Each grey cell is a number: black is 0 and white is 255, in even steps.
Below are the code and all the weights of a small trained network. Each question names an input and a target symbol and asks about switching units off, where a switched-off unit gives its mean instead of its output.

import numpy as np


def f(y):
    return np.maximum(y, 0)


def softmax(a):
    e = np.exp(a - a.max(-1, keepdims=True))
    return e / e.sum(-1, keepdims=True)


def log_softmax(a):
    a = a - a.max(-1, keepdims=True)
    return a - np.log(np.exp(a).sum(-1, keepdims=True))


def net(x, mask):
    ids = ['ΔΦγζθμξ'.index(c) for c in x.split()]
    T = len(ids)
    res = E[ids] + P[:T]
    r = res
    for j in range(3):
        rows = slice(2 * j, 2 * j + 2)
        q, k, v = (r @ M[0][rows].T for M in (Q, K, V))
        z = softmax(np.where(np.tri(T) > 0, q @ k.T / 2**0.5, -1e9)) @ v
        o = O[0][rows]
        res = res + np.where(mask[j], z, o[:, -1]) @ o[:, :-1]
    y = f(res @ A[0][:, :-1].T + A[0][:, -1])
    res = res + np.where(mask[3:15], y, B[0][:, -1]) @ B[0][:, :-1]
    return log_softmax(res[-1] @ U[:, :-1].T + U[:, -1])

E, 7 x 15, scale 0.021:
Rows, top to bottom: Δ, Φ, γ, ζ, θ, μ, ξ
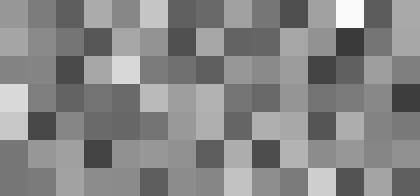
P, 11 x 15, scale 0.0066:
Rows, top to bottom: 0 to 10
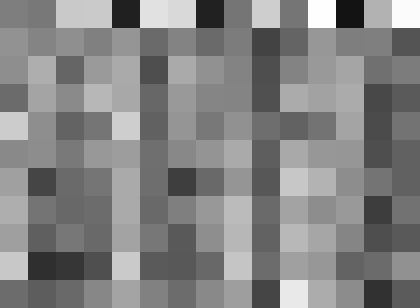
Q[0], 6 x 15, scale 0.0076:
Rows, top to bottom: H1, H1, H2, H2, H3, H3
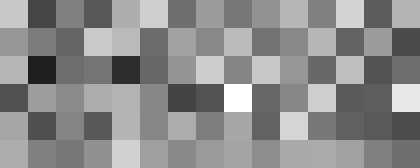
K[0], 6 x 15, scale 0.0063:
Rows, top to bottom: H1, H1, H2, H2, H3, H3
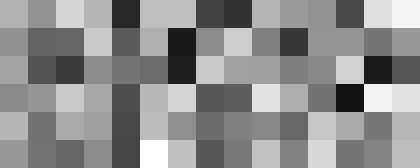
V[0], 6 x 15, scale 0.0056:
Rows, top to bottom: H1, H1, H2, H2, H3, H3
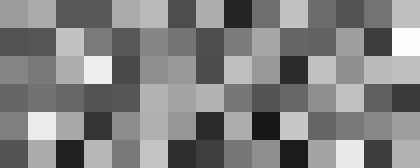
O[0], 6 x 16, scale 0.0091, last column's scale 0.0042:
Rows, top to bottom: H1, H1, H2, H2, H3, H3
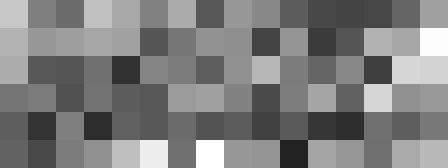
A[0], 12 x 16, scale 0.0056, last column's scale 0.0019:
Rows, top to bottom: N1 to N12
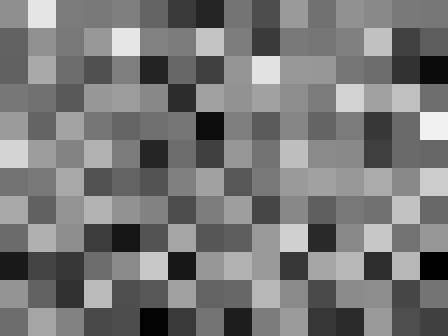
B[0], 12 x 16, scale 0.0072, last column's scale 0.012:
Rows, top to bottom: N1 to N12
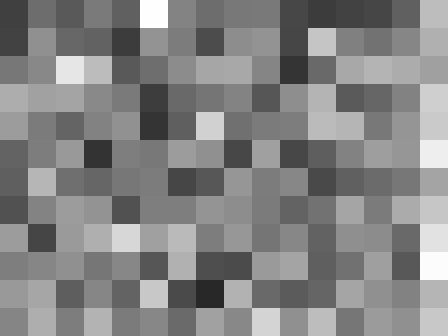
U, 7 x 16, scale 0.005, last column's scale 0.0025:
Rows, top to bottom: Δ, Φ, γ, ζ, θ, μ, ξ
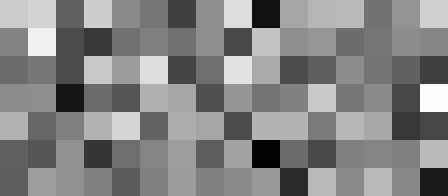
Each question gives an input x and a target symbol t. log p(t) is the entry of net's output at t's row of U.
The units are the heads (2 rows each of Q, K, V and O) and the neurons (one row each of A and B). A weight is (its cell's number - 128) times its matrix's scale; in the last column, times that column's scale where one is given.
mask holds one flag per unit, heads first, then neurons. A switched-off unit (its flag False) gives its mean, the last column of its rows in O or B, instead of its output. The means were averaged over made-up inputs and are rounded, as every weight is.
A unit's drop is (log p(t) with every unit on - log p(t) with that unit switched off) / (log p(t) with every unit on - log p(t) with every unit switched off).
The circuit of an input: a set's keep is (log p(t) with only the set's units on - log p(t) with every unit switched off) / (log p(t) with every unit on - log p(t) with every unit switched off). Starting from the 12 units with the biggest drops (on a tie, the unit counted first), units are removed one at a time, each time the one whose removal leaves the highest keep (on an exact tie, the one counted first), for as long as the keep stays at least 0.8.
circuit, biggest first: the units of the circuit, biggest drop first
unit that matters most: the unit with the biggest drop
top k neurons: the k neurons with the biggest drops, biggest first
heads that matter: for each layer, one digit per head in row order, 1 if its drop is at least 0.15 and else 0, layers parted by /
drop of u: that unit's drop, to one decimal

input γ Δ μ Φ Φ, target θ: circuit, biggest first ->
N10, H3
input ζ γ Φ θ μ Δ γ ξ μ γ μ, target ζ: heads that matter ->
100
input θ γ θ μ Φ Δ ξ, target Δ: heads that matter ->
101
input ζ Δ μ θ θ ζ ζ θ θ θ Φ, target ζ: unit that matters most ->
H1
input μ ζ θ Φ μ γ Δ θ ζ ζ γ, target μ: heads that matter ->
001
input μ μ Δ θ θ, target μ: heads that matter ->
001
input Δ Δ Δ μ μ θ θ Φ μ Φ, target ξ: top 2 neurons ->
N2, N10
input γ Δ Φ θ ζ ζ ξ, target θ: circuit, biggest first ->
H2, N10, H3, N1
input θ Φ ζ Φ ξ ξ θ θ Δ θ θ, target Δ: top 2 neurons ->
N6, N10
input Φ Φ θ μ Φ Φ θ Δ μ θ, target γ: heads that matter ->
101
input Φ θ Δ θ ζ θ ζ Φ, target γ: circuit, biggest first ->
H1, H3
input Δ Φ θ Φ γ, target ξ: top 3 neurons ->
N2, N10, N4
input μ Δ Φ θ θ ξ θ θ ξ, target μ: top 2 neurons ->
N12, N5
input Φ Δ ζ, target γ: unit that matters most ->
H1
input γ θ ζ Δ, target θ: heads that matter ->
110
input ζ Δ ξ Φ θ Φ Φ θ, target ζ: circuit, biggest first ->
H1, H2, N11
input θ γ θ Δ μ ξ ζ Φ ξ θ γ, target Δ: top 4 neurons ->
N6, N4, N1, N9
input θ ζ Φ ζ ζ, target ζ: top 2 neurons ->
N2, N1
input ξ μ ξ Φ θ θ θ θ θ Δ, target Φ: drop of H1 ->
0.2
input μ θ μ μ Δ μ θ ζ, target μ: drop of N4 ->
0.0
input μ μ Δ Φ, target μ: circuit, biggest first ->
H3
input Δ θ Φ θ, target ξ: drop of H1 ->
0.1
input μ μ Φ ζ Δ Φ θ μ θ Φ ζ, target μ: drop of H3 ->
0.9
